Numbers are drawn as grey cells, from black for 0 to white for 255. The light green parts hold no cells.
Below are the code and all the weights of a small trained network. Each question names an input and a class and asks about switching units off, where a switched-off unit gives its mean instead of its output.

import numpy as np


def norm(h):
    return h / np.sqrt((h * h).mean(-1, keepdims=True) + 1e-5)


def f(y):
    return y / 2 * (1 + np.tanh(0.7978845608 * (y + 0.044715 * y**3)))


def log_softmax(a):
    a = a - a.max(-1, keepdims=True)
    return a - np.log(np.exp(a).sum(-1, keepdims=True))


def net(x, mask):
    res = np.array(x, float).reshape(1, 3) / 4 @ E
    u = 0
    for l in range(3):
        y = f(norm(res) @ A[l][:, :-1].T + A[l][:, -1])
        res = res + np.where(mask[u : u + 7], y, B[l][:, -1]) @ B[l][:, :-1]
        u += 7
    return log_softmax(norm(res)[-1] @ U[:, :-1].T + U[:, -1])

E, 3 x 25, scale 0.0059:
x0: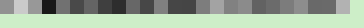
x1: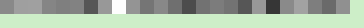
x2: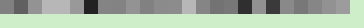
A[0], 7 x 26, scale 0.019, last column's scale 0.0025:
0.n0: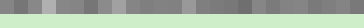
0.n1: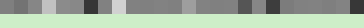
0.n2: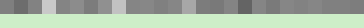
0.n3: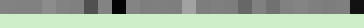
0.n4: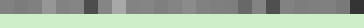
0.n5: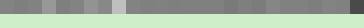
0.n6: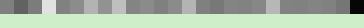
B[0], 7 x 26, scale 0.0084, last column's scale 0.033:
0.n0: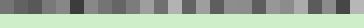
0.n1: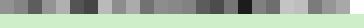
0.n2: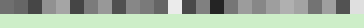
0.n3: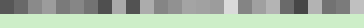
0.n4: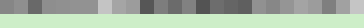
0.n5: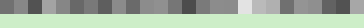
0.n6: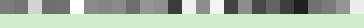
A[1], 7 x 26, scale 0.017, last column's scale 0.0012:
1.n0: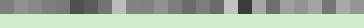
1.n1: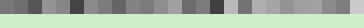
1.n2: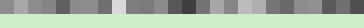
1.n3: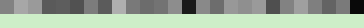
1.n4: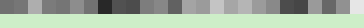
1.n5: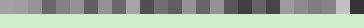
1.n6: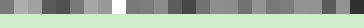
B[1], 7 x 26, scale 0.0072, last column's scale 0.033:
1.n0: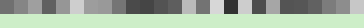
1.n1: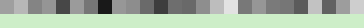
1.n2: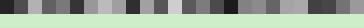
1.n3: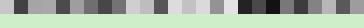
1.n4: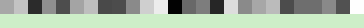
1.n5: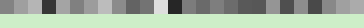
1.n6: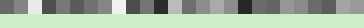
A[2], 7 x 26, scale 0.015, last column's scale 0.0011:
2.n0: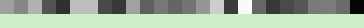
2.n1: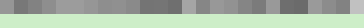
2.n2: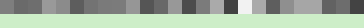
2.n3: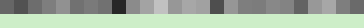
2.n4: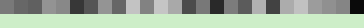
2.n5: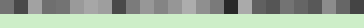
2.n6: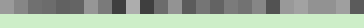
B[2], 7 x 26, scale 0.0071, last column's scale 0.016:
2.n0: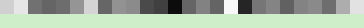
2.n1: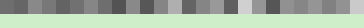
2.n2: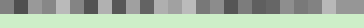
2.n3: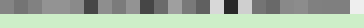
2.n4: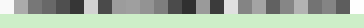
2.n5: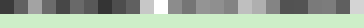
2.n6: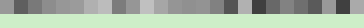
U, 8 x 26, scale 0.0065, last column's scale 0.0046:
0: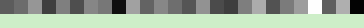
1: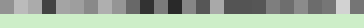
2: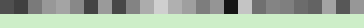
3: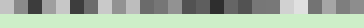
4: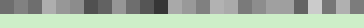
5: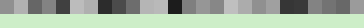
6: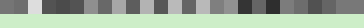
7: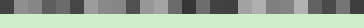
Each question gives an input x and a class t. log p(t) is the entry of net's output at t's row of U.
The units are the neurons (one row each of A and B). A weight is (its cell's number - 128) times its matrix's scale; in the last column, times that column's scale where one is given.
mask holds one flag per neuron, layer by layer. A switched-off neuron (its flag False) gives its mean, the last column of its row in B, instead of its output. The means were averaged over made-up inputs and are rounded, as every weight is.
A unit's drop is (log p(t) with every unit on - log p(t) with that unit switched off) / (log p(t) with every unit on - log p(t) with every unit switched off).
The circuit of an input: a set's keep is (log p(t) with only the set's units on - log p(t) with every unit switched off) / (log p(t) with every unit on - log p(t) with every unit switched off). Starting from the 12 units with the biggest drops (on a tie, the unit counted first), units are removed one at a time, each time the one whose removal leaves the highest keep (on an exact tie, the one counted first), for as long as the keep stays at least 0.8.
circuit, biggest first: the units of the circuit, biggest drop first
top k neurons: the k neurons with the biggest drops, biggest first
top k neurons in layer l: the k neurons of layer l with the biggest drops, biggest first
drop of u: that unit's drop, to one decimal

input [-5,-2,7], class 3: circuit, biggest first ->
[0.n1]
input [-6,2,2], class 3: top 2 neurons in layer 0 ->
[0.n1; 0.n2]
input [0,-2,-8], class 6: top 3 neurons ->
[0.n6; 0.n3; 0.n1]
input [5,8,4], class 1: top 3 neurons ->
[0.n2; 1.n0; 1.n5]
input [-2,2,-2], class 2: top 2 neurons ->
[0.n2; 0.n6]
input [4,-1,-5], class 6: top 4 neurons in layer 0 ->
[0.n6; 0.n3; 0.n1; 0.n2]
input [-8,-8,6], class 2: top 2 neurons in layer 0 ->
[0.n6; 0.n2]
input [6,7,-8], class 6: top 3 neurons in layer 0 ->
[0.n6; 0.n1; 0.n2]
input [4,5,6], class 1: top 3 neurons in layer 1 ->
[1.n0; 1.n5; 1.n1]
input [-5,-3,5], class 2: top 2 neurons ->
[0.n6; 2.n5]
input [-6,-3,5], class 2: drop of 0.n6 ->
1.1
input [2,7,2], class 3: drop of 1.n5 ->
0.0
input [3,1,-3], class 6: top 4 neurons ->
[0.n6; 0.n1; 0.n3; 0.n2]
